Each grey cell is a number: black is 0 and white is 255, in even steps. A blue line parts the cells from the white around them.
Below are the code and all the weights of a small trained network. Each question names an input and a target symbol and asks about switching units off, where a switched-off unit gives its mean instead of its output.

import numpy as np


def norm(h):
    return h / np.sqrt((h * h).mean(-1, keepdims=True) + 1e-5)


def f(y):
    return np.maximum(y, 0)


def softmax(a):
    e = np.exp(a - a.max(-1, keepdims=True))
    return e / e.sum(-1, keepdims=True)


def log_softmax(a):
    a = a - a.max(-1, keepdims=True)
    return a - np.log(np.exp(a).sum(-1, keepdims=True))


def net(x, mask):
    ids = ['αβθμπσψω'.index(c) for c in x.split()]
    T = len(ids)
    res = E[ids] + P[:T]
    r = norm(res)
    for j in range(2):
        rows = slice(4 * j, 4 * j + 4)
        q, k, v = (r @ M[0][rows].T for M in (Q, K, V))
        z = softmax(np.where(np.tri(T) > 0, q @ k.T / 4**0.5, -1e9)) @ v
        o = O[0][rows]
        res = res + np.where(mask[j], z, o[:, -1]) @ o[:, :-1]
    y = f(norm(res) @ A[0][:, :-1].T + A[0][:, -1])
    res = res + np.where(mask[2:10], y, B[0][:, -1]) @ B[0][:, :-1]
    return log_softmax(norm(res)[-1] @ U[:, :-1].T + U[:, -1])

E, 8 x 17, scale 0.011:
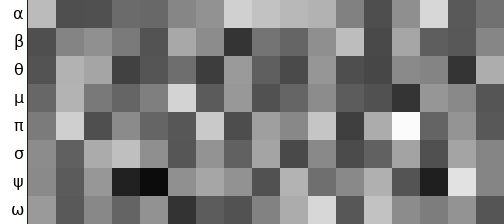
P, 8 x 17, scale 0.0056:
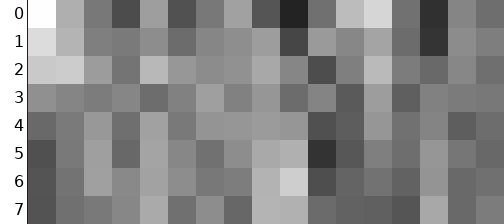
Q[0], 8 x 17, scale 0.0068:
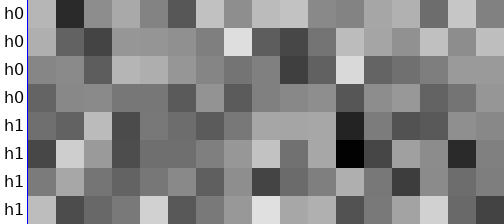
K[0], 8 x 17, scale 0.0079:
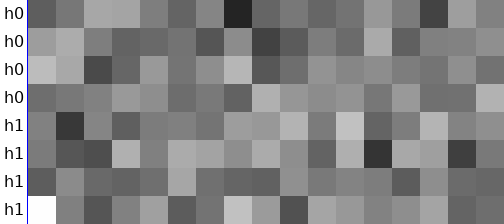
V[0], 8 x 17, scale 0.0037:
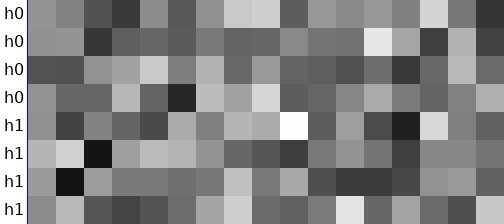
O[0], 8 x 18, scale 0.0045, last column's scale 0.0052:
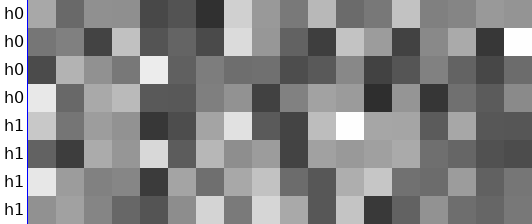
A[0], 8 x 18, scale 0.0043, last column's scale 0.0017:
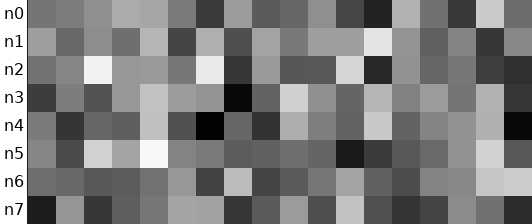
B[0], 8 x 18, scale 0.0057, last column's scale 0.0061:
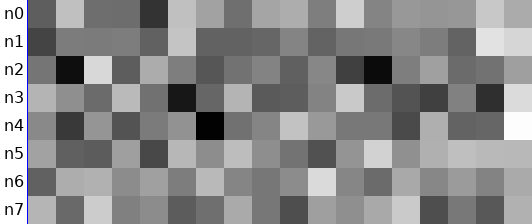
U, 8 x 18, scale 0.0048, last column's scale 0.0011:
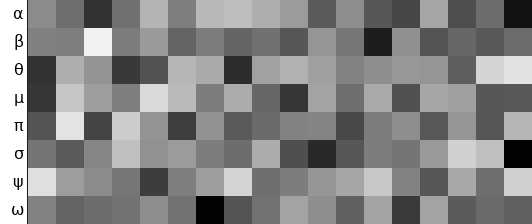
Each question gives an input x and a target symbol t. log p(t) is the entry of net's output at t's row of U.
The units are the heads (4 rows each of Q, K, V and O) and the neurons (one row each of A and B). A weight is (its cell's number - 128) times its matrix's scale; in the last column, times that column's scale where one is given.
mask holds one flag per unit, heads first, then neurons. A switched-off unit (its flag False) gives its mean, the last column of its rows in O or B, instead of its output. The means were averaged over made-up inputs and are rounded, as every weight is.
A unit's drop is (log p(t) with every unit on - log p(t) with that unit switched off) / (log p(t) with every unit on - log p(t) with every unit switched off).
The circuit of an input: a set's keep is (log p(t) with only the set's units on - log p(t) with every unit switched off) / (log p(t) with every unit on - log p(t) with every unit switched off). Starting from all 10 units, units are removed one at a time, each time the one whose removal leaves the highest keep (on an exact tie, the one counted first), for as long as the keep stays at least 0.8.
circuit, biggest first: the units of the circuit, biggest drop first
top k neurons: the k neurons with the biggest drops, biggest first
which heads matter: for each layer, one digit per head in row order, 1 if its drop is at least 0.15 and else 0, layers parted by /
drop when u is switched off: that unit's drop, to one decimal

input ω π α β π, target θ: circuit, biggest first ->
(h0 h1 n1 n3)
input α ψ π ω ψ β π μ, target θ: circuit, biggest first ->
(h0 n0 n3)
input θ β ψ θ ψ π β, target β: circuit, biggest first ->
(n2 n7)
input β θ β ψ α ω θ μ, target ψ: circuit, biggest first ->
(h1)
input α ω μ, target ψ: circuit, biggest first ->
(h0 h1)
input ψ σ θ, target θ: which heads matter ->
00
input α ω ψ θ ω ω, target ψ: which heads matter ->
01
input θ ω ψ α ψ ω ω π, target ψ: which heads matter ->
01
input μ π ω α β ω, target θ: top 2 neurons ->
(n1 n3)
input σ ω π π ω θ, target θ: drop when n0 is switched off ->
0.1
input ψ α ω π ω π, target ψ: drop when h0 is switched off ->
0.1
